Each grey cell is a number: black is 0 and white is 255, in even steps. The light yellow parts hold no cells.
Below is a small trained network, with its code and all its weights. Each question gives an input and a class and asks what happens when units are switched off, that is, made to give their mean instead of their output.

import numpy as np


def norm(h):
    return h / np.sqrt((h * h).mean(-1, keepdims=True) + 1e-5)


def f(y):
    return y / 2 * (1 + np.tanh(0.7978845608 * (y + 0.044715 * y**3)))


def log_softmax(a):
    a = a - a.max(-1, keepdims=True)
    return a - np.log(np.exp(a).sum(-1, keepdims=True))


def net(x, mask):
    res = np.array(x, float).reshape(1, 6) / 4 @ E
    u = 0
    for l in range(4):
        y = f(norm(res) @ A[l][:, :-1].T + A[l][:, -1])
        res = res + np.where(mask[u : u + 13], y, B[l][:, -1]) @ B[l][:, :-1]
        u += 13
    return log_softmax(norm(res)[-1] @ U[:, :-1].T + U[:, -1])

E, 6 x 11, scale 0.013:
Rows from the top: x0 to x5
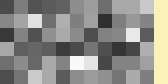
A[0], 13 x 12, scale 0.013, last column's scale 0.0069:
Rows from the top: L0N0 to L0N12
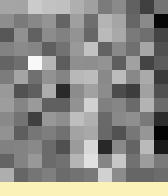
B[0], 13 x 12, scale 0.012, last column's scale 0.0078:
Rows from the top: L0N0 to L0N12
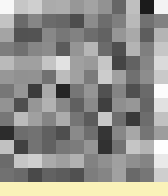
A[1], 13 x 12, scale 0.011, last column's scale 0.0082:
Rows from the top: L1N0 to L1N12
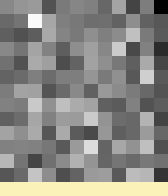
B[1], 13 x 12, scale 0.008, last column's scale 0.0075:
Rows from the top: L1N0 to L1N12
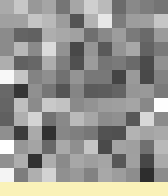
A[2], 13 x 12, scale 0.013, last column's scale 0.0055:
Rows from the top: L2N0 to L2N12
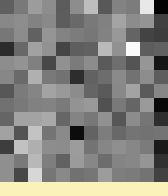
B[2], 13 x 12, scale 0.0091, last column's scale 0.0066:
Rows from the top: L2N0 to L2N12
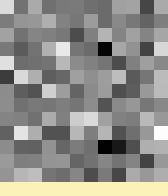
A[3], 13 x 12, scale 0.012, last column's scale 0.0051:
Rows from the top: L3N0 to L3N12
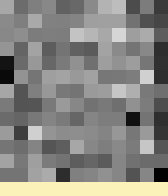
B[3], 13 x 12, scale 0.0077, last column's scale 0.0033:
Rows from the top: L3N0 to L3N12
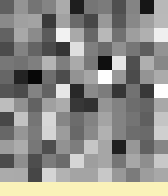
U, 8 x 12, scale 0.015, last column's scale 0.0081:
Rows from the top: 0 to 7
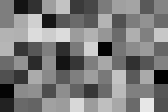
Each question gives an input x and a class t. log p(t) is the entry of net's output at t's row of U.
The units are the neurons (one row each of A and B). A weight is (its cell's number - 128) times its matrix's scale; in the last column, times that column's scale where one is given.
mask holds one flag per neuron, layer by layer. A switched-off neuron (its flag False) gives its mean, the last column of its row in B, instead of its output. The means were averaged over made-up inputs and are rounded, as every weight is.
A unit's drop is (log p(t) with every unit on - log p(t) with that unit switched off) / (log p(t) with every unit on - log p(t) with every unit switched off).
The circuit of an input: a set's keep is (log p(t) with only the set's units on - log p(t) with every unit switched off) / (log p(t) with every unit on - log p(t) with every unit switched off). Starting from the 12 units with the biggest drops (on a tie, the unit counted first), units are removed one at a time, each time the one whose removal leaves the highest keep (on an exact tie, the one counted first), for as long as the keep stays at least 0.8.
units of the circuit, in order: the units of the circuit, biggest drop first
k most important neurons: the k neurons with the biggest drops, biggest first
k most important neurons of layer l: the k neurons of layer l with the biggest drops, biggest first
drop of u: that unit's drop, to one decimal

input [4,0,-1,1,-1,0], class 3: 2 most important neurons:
(L0N10, L0N0)
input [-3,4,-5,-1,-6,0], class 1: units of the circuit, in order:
(L2N9, L0N11, L1N9)
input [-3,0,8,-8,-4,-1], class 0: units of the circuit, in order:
(L0N2, L0N11, L2N3)
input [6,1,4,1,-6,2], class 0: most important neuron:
(L2N3)
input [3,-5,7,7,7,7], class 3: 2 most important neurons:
(L0N6, L0N4)
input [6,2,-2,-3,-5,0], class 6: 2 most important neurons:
(L0N3, L0N0)
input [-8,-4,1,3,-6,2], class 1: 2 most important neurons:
(L2N9, L0N6)
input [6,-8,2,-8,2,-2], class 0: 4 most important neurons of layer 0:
(L0N2, L0N4, L0N0, L0N1)
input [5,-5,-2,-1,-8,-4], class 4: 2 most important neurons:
(L0N12, L0N11)
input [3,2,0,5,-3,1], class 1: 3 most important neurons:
(L2N9, L2N5, L0N3)
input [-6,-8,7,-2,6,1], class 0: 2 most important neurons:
(L0N2, L0N11)
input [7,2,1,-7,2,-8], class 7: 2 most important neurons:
(L0N0, L3N5)
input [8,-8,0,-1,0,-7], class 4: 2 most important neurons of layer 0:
(L0N10, L0N7)
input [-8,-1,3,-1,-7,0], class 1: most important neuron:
(L0N12)
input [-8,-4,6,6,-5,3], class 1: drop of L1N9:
0.1
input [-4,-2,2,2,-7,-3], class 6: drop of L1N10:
0.1
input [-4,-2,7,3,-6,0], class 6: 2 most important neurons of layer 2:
(L2N9, L2N5)
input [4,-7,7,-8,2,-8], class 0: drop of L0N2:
0.2
